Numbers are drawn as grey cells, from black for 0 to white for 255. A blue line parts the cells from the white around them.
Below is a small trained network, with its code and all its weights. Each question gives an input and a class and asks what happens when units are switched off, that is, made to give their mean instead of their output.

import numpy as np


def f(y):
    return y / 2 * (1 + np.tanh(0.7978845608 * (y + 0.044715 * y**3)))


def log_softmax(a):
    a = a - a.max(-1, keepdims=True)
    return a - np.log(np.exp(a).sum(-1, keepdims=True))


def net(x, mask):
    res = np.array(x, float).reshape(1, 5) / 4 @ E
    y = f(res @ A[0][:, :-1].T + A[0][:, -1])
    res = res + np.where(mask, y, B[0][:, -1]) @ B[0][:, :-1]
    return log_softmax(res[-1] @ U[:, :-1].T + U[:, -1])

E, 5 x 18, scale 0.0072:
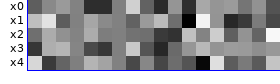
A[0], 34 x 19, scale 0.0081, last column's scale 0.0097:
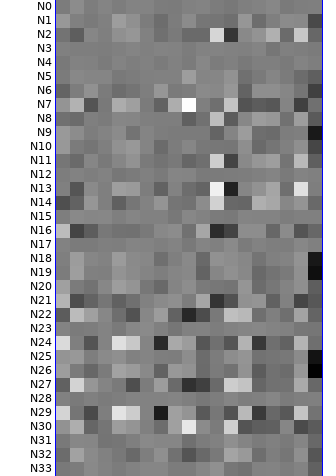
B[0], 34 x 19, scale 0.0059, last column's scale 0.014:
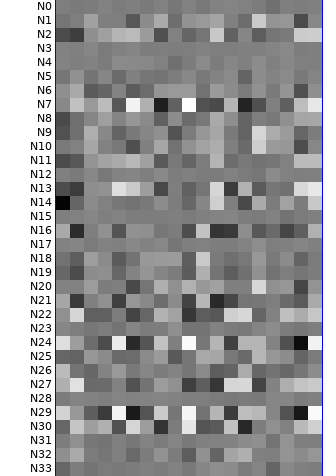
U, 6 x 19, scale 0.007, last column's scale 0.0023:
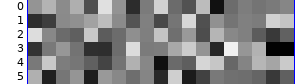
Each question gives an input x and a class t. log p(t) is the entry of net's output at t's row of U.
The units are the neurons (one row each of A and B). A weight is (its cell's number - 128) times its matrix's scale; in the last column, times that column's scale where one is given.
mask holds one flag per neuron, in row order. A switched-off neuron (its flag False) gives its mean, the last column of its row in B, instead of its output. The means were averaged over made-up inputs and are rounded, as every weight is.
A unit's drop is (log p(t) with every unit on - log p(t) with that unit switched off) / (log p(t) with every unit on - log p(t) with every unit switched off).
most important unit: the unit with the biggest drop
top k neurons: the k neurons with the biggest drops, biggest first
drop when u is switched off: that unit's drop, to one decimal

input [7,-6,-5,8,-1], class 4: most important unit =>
N22
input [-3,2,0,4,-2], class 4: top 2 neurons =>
(N7, N30)
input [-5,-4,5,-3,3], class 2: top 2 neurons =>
(N29, N24)
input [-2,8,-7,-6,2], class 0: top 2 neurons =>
(N7, N30)
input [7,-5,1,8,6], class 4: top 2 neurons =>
(N22, N27)
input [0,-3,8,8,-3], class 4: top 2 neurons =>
(N22, N27)
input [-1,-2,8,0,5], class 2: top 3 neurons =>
(N29, N24, N14)
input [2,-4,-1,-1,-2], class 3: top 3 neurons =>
(N13, N7, N2)
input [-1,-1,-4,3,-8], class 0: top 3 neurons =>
(N29, N24, N30)
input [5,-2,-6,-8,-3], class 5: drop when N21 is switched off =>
0.8
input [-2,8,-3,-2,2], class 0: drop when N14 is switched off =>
-0.1
